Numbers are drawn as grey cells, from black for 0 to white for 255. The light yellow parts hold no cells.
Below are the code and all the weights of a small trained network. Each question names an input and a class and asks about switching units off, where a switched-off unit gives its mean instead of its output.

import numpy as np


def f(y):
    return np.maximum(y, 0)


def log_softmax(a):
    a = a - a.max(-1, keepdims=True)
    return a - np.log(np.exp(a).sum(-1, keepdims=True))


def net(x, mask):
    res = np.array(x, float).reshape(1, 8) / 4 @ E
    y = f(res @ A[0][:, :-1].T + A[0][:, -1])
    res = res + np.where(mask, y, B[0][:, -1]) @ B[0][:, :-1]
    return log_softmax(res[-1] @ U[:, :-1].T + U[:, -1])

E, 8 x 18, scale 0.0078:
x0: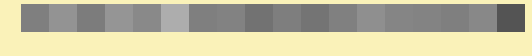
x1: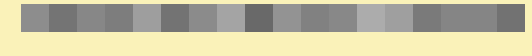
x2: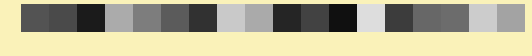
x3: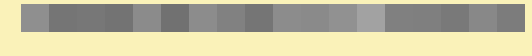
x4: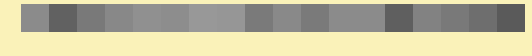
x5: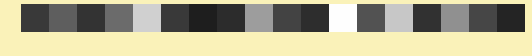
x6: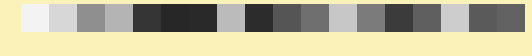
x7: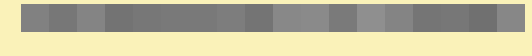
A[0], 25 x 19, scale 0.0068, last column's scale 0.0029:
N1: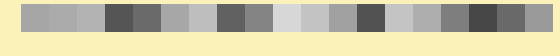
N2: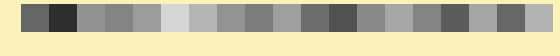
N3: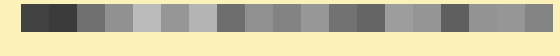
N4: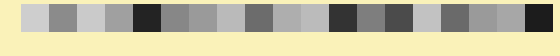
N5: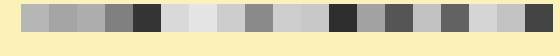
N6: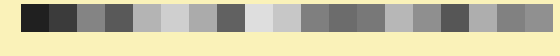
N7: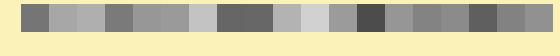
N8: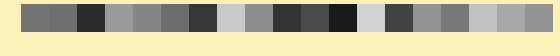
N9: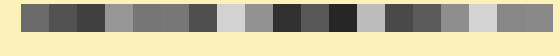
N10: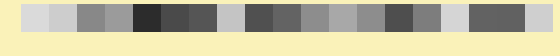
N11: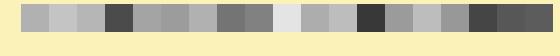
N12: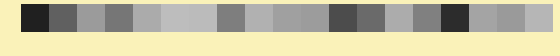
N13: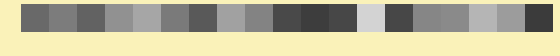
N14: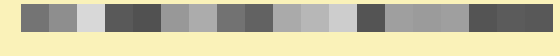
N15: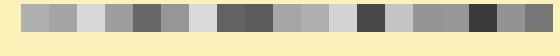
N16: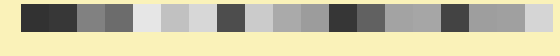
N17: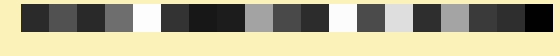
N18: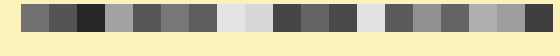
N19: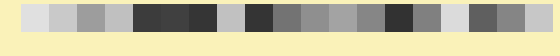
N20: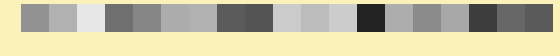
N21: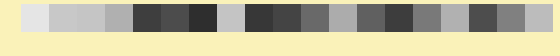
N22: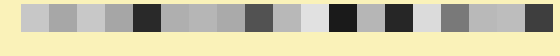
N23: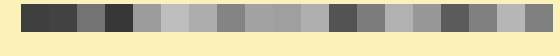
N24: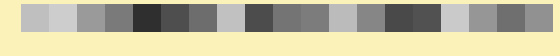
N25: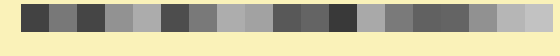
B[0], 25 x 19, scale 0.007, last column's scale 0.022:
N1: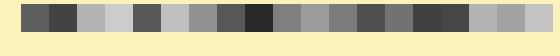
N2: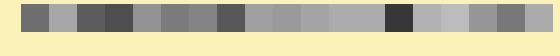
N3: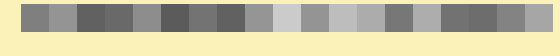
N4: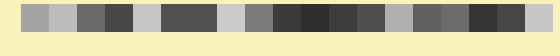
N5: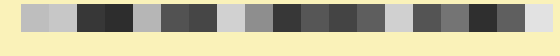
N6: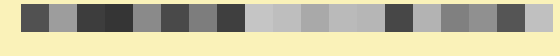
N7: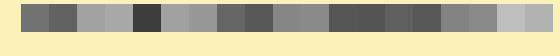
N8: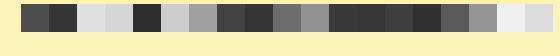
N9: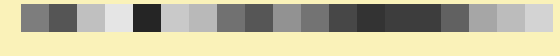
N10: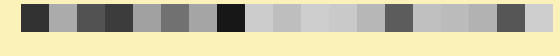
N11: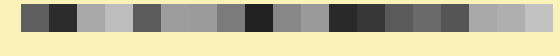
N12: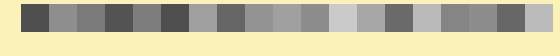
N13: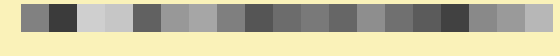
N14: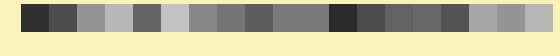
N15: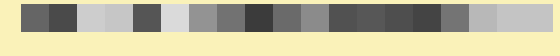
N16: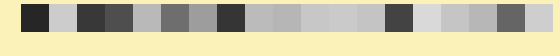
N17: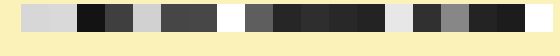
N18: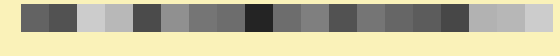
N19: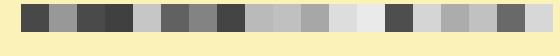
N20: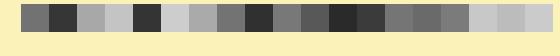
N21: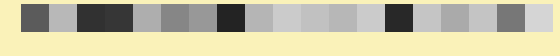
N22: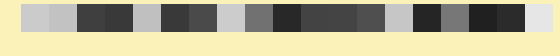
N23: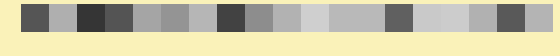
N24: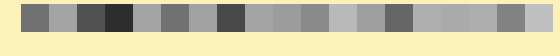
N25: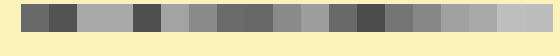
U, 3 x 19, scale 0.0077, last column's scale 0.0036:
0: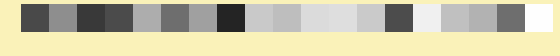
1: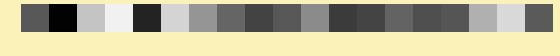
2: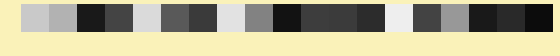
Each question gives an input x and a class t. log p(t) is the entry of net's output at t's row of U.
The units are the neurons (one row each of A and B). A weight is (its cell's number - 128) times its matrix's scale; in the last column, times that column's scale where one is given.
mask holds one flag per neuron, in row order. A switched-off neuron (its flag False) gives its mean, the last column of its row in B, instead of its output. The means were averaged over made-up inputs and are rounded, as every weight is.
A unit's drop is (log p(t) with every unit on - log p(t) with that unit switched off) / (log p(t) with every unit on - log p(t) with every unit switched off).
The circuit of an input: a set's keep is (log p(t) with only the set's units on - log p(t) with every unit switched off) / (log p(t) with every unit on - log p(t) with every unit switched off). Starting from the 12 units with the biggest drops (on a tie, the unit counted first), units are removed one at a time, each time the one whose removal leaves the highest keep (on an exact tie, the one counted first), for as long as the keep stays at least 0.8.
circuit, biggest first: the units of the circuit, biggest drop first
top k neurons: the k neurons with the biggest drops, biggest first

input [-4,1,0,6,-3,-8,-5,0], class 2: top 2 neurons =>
[N22; N5]
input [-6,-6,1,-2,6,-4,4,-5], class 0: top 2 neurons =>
[N17; N19]
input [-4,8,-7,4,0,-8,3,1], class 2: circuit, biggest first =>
[N22]
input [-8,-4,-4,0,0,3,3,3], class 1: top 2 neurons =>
[N16; N20]
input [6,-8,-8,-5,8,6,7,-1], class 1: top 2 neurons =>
[N20; N15]
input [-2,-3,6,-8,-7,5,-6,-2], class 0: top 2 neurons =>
[N16; N6]
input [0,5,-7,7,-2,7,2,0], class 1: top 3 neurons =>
[N20; N22; N15]
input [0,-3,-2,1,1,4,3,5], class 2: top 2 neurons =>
[N17; N16]
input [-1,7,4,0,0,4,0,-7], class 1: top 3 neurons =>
[N22; N5; N4]
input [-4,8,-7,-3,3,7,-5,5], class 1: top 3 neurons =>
[N20; N22; N5]
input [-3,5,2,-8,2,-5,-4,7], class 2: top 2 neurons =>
[N5; N22]
